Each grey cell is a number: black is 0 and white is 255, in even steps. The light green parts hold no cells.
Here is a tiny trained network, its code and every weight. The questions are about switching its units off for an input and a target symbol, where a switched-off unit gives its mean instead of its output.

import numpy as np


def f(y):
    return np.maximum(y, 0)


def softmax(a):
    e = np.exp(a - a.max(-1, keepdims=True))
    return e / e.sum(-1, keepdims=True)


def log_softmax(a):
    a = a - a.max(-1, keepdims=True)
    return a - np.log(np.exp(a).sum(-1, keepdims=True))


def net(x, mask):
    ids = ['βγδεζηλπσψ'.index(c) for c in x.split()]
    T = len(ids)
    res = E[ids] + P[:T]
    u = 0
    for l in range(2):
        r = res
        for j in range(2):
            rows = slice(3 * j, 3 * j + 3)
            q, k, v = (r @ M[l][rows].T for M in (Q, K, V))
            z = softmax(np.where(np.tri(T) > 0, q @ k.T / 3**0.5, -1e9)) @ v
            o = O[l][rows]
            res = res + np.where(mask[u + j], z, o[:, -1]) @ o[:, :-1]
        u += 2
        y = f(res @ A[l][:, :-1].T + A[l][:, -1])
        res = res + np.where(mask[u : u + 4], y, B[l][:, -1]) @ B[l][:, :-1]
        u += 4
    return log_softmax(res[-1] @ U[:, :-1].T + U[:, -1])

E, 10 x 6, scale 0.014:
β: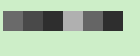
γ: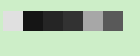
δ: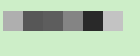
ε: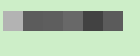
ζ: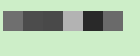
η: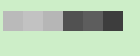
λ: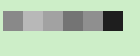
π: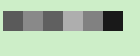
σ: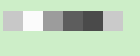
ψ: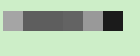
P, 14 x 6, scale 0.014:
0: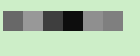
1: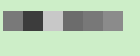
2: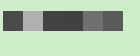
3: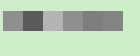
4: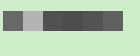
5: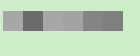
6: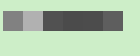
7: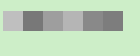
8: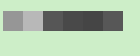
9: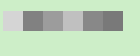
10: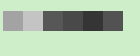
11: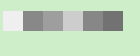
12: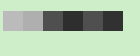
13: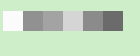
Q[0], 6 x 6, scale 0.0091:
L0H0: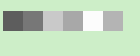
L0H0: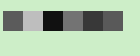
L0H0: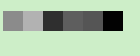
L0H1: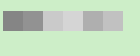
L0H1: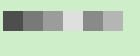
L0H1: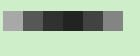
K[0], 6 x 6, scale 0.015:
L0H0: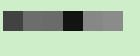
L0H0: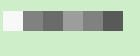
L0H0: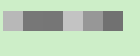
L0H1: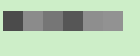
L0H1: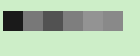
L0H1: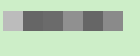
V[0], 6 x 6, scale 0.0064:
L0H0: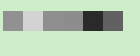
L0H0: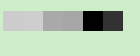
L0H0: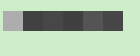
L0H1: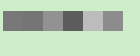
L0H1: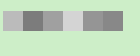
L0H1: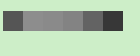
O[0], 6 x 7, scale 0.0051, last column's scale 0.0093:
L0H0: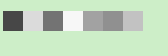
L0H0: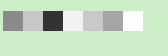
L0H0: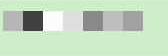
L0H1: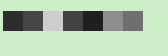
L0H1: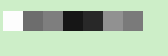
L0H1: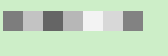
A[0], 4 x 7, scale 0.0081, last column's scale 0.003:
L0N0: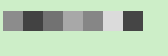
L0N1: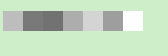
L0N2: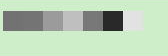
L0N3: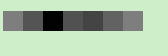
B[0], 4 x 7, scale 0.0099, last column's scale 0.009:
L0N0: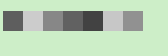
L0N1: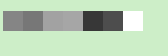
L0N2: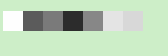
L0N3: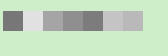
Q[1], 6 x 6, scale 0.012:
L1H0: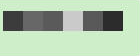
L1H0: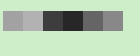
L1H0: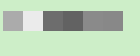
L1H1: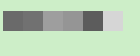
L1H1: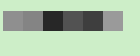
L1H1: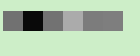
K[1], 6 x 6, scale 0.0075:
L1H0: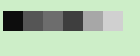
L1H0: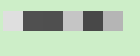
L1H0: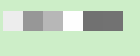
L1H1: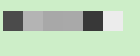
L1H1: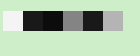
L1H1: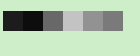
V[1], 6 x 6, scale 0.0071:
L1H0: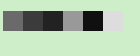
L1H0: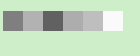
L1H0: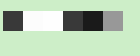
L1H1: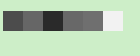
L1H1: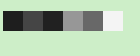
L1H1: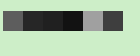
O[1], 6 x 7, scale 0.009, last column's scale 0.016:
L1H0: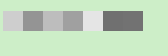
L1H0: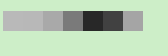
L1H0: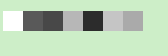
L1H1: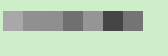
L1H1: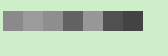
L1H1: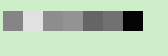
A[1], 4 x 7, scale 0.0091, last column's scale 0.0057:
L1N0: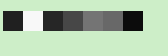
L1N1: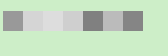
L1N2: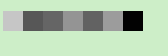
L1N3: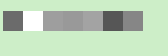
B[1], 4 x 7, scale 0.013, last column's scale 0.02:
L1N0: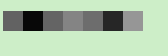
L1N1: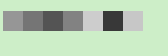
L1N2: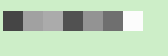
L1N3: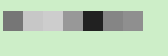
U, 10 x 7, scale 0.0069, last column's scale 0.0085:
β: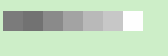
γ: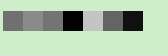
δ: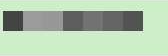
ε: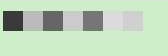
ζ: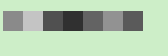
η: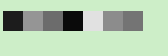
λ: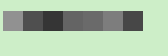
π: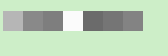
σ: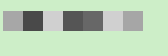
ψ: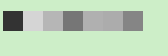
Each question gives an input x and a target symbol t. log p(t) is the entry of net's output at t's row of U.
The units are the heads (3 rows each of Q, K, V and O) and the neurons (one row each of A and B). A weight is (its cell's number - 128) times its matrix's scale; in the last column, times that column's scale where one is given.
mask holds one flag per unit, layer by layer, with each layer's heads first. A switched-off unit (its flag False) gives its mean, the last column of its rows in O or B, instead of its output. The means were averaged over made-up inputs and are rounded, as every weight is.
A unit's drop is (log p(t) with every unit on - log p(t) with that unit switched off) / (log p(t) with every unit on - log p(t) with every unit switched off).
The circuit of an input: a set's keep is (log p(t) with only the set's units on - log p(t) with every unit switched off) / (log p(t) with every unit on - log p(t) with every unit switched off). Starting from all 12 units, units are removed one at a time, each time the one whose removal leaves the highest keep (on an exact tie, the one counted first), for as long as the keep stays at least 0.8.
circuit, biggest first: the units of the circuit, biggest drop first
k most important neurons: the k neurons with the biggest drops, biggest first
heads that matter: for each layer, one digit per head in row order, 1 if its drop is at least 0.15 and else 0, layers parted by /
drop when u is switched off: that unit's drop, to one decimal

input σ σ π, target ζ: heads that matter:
00 / 11
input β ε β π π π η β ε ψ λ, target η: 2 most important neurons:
L0N1, L0N3
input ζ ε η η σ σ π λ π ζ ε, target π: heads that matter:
01 / 10
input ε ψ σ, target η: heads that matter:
10 / 10
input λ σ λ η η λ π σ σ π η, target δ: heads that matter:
11 / 10
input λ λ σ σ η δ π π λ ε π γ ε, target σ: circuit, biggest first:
L0H0
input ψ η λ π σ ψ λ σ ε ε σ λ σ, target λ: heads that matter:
01 / 10
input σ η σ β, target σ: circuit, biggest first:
L0N2, L1N1
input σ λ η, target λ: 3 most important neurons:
L1N2, L1N0, L0N1
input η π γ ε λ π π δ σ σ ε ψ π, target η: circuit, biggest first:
L1H0, L0N2
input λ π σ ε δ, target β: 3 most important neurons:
L1N2, L0N3, L0N2
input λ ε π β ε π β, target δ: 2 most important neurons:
L1N0, L1N3
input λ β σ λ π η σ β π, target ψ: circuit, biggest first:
L1H0, L0N2, L1N3
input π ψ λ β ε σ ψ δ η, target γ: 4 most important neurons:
L1N1, L0N0, L1N2, L0N1
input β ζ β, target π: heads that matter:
00 / 11
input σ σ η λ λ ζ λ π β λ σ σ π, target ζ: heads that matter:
01 / 10
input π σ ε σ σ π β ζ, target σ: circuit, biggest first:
L1H1, L0N2, L1N1
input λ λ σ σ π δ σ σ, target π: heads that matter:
11 / 00
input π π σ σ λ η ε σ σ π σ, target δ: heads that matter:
00 / 10
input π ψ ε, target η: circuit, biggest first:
L1H0
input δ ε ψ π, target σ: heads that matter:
10 / 00
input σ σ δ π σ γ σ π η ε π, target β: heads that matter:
10 / 10
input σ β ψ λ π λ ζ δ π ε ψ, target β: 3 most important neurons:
L1N2, L0N3, L0N1
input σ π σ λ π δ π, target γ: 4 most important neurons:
L0N0, L0N2, L1N1, L0N1
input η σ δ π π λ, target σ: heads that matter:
10 / 10
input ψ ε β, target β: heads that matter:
10 / 10
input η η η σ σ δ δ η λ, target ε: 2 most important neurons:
L0N2, L1N1
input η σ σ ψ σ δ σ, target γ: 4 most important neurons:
L0N0, L1N1, L0N1, L1N2
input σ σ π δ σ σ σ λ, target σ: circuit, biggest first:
L0N2
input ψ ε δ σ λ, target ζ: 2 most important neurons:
L0N1, L1N2
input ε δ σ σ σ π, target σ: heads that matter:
00 / 00
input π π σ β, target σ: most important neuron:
L0N2
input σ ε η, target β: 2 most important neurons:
L1N2, L0N0
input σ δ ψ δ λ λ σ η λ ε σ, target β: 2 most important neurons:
L1N2, L0N1
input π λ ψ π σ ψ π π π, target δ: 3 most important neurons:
L1N0, L1N3, L0N3
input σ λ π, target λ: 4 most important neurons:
L1N2, L1N0, L0N1, L0N3
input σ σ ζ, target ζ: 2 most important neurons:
L0N1, L0N2
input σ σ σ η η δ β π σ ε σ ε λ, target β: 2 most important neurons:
L1N2, L0N1
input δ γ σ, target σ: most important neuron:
L1N1
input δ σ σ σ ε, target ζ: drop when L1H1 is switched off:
0.1
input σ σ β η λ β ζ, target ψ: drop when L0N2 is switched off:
0.3
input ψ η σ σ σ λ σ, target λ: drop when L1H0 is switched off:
0.8
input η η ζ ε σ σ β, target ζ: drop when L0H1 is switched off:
0.2
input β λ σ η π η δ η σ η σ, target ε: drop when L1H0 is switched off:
0.4
